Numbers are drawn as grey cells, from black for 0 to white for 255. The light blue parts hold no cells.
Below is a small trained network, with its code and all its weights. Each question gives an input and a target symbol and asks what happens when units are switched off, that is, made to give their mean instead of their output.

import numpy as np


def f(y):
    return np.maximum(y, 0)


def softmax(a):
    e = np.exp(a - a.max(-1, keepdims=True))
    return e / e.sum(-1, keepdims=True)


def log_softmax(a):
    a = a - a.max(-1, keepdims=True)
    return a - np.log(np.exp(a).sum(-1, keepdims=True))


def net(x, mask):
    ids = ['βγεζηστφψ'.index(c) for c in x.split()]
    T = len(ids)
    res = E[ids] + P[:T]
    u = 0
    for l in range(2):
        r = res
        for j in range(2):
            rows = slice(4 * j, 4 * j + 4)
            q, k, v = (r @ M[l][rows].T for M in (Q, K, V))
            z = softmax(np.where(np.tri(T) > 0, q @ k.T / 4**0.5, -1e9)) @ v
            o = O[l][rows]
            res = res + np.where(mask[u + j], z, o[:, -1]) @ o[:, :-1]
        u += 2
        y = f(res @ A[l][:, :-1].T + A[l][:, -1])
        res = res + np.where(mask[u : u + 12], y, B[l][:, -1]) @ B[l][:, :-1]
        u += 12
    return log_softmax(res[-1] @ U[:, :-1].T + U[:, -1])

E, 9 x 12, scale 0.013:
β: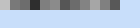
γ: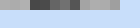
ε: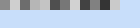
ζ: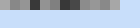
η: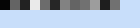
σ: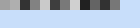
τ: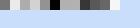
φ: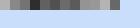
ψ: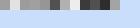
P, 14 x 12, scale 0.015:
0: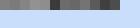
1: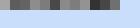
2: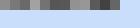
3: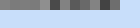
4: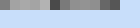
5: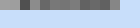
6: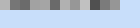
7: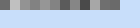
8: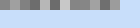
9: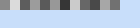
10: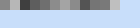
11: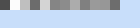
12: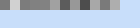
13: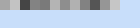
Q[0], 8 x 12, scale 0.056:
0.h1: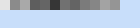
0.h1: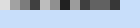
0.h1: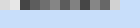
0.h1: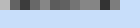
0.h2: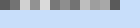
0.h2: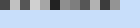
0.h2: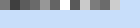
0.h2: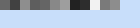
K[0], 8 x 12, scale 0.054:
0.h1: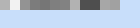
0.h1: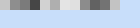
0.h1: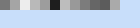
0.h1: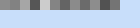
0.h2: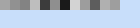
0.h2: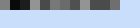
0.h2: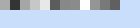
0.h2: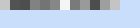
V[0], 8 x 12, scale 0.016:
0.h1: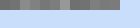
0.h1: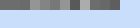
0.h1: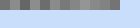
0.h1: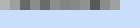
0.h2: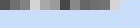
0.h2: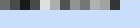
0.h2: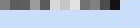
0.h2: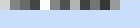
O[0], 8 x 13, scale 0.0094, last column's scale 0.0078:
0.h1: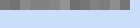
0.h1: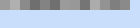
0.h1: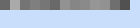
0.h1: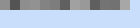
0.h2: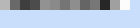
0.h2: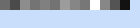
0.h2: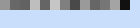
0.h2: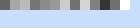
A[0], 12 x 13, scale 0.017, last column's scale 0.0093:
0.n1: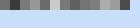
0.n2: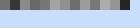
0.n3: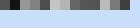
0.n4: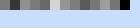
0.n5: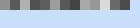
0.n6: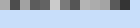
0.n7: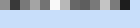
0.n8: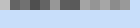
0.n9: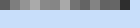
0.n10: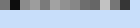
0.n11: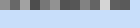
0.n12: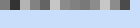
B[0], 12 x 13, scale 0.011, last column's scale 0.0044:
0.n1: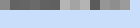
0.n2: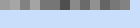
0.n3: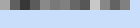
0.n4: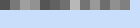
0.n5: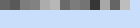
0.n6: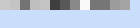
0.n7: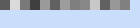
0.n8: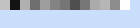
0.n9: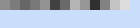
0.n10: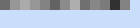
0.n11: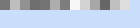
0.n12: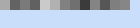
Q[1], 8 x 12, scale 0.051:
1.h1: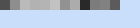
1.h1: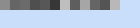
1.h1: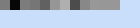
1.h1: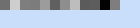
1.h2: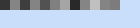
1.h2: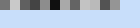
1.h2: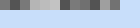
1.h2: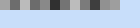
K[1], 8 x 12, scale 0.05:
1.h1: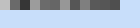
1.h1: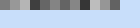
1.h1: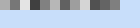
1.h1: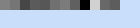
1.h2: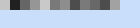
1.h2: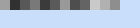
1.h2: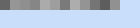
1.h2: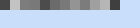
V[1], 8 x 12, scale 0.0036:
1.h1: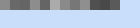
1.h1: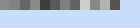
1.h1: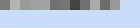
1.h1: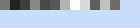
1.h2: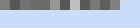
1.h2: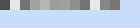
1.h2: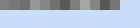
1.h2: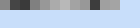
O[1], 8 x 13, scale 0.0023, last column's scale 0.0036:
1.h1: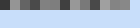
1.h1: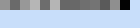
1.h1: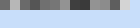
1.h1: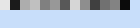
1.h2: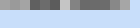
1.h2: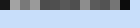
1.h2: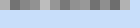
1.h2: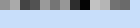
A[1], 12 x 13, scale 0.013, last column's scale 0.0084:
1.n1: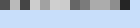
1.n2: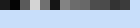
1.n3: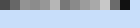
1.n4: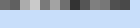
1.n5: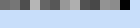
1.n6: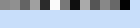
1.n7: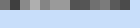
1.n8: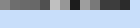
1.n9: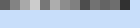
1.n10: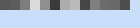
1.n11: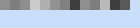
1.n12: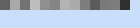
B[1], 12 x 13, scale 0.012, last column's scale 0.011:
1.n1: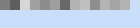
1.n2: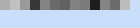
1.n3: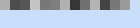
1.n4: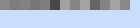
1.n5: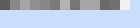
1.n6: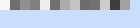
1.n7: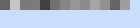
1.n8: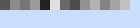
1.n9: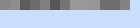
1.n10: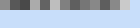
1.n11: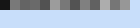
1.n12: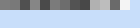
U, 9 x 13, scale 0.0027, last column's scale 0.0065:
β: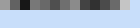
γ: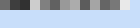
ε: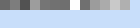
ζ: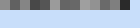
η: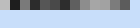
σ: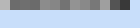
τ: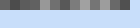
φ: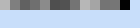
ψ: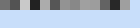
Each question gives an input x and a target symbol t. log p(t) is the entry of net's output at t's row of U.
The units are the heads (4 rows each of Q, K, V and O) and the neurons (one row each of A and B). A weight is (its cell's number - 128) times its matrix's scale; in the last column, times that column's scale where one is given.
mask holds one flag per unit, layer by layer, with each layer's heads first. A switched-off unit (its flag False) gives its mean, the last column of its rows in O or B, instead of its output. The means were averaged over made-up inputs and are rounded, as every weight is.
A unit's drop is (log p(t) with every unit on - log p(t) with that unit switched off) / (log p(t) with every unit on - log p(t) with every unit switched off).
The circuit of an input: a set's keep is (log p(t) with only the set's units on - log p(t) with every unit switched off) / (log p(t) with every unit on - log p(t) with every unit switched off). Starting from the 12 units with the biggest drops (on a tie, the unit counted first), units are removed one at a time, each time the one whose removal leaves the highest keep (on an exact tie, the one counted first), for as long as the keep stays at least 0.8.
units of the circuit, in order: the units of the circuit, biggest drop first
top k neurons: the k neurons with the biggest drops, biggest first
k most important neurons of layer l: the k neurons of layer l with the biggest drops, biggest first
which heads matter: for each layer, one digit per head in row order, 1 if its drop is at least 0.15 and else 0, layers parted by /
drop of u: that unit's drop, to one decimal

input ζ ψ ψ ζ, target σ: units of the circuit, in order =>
[1.n6, 0.h2]
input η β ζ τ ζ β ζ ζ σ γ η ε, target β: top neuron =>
[1.n1]
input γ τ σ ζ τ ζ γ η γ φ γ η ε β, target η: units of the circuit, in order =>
[0.n8, 0.h2]
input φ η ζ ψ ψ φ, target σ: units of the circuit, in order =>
[1.n6, 0.h2]
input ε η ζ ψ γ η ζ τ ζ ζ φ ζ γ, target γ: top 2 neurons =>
[1.n3, 0.n5]
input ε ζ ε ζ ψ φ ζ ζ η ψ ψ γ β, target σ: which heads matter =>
01 / 00
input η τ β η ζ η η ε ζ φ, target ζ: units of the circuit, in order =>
[0.h2, 1.n8]
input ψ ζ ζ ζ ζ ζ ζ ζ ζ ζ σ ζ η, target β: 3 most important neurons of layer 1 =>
[1.n2, 1.n10, 1.n1]
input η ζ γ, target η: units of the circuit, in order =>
[0.h2, 0.n8]
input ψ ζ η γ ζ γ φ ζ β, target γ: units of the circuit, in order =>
[1.n3, 0.h2, 0.n5]
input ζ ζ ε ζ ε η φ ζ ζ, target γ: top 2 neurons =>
[1.n3, 0.n5]
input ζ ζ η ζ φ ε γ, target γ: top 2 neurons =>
[1.n3, 0.n11]
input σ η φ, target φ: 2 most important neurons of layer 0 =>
[0.n6, 0.n9]
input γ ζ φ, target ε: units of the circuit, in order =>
[0.h2, 0.n11]
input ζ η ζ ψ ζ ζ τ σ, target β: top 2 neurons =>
[1.n2, 0.n11]
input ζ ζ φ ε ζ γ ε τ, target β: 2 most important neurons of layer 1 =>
[1.n2, 1.n10]
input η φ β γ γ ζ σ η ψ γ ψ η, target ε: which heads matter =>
11 / 00
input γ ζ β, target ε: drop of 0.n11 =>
0.6
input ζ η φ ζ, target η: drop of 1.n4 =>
0.0
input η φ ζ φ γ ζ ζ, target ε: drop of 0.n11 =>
0.6
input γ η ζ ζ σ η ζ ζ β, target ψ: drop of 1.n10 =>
0.1
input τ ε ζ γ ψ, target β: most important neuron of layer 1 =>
[1.n10]
